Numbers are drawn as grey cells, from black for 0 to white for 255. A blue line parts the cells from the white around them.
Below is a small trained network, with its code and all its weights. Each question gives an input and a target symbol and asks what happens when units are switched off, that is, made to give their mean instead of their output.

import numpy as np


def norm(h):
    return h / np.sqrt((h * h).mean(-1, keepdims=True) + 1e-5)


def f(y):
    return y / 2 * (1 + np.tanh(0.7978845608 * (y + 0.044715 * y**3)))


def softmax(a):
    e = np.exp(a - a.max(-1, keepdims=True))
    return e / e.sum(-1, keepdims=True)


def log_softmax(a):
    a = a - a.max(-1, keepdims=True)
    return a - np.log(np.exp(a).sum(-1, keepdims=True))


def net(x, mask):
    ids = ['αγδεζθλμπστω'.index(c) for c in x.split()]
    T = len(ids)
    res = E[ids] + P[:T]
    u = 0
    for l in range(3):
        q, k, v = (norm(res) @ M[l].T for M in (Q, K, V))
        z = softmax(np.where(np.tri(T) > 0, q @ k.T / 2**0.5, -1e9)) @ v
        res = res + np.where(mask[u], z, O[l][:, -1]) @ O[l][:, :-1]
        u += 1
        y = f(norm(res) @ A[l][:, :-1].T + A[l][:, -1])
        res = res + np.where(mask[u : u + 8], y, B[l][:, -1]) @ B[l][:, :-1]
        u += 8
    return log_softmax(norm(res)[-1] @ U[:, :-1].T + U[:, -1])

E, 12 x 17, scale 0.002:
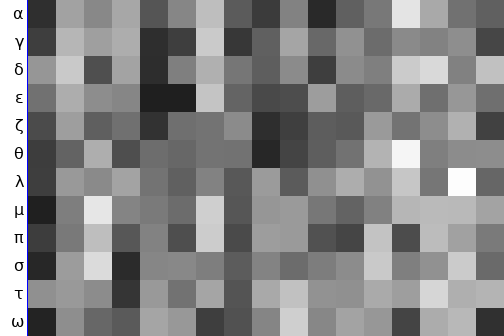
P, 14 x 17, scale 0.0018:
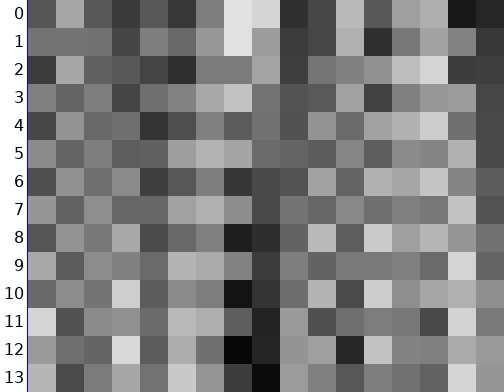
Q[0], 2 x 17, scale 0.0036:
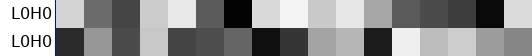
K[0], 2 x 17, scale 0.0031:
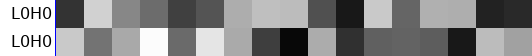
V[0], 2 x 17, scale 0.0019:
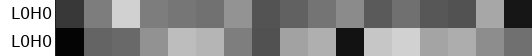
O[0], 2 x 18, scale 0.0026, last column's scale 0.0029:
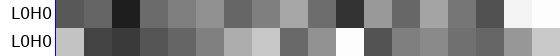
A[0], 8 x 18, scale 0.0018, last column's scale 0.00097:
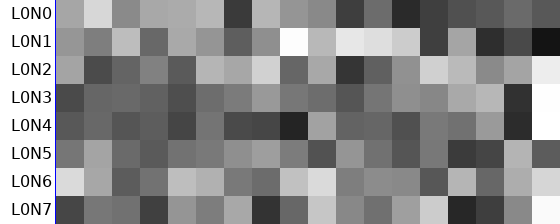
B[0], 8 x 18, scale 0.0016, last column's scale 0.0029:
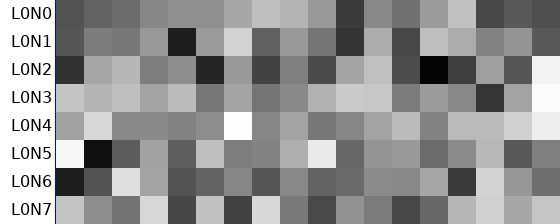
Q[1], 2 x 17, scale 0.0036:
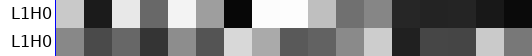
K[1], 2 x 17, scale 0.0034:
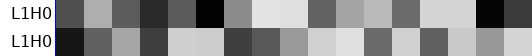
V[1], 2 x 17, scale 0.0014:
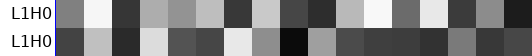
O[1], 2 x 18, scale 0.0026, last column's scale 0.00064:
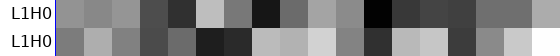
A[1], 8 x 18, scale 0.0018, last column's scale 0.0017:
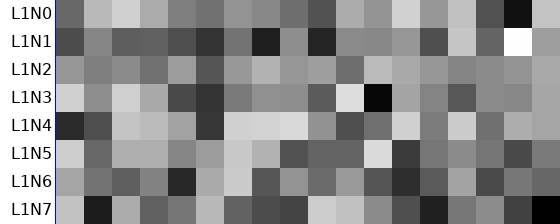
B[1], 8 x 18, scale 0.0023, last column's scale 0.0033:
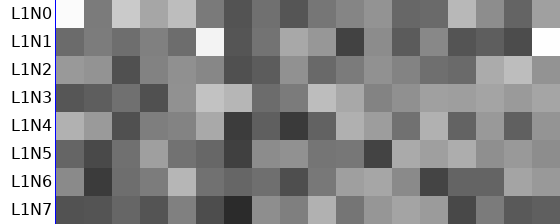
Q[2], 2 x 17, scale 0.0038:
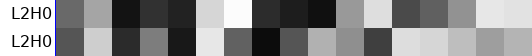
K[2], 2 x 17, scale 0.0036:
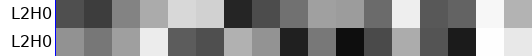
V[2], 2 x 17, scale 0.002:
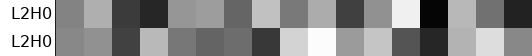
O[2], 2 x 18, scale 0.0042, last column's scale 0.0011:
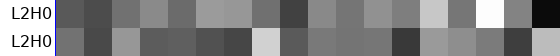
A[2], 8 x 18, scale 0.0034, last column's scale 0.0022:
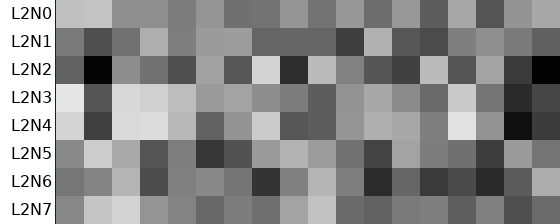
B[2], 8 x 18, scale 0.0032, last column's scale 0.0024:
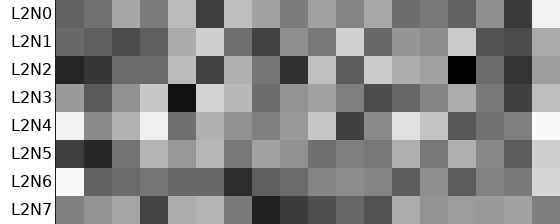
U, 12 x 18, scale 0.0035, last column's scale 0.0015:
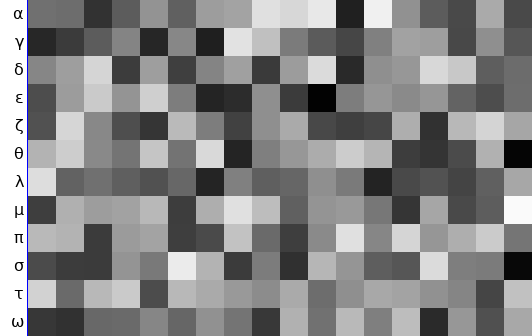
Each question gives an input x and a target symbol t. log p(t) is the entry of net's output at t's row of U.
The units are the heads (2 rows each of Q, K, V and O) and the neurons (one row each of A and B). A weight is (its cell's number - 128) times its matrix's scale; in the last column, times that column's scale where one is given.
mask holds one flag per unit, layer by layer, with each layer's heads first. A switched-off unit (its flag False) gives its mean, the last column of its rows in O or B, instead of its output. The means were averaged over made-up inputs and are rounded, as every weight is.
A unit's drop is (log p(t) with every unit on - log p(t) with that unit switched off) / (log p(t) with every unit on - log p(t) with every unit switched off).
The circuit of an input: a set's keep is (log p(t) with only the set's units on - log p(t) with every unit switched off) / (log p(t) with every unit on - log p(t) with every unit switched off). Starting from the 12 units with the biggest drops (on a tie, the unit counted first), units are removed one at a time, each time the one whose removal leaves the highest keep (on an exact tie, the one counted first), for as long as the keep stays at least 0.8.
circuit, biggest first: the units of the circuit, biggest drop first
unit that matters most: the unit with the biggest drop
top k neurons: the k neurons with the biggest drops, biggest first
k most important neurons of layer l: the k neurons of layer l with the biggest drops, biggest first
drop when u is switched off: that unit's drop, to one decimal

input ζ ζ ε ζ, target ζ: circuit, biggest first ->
L1H0, L2H0
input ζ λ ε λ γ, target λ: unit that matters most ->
L2N6
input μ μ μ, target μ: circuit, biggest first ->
L2H0, L2N0, L2N4
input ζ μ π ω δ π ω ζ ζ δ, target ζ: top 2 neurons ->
L0N2, L2N0
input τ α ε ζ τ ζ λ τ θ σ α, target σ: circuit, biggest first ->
L1H0, L0H0, L2N4
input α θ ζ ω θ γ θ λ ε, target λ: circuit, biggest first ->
L2N6, L2H0, L1N1
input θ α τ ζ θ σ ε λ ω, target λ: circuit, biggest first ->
L2N6, L2H0
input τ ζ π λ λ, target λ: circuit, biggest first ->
L1H0, L2N6, L2H0
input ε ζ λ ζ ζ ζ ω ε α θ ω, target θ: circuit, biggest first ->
L2H0, L2N0
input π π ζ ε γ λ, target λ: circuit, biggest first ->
L1H0, L2H0, L2N6
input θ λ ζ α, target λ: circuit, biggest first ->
L1H0, L2N6, L2H0
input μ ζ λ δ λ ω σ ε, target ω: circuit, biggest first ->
L2H0, L2N2
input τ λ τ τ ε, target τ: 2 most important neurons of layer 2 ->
L2N4, L2N3
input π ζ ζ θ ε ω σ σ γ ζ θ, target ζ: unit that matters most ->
L1N1
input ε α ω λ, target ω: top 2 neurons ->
L2N2, L1N4
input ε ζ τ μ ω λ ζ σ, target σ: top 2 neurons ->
L1N5, L2N1
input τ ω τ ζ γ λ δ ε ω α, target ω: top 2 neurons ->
L2N2, L0N2
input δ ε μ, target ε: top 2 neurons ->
L2N5, L2N7
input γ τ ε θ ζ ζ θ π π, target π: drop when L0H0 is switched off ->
0.2
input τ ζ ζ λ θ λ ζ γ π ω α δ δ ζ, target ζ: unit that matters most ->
L0H0
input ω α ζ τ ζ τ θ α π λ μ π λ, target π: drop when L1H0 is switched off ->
0.9
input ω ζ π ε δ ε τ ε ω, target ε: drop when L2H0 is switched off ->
0.2
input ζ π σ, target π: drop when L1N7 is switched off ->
0.0
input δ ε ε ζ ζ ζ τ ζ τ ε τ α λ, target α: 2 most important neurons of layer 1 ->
L1N3, L1N0
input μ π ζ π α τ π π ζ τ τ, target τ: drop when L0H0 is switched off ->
0.1
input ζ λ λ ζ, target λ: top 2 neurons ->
L2N6, L0N3
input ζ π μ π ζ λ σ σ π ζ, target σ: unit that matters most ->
L0H0
